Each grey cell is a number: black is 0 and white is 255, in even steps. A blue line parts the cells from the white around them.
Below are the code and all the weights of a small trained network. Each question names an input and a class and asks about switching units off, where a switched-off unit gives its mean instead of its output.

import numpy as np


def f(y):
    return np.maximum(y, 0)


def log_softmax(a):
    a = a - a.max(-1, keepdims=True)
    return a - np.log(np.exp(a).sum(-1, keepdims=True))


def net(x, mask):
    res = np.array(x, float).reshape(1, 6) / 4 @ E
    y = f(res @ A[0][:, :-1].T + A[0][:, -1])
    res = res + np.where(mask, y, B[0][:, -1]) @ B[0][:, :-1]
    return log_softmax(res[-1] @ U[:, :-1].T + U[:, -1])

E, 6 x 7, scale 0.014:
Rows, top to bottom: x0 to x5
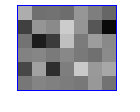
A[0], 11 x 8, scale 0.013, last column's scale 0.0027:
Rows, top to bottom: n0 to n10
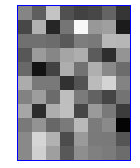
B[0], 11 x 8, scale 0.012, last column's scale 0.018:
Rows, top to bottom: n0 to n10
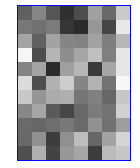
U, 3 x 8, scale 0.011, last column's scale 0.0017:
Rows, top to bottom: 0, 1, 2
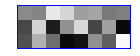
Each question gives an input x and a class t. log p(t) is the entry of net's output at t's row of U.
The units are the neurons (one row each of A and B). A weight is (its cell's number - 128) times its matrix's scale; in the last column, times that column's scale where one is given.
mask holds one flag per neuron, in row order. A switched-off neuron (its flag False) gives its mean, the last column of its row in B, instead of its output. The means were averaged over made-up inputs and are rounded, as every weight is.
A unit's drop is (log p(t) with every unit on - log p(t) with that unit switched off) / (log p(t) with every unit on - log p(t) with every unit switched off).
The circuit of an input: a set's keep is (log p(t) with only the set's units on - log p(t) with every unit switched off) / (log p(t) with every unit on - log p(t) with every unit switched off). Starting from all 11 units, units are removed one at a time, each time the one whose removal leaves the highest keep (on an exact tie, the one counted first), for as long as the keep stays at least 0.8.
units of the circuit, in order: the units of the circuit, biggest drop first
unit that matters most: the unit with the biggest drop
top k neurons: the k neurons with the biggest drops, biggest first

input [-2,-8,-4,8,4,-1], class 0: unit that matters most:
n5
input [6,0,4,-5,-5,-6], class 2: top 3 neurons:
n9, n10, n7
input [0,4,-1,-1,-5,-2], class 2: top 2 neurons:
n5, n0
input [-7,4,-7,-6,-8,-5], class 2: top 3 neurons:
n0, n4, n3
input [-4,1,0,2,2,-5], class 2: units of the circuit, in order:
n5, n4
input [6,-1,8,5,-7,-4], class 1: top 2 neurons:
n4, n1
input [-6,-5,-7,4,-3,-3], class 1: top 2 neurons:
n10, n9
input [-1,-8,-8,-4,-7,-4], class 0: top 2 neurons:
n5, n4
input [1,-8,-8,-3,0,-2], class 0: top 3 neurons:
n5, n4, n2
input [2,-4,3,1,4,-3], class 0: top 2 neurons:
n5, n0
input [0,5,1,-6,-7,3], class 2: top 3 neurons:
n0, n5, n7
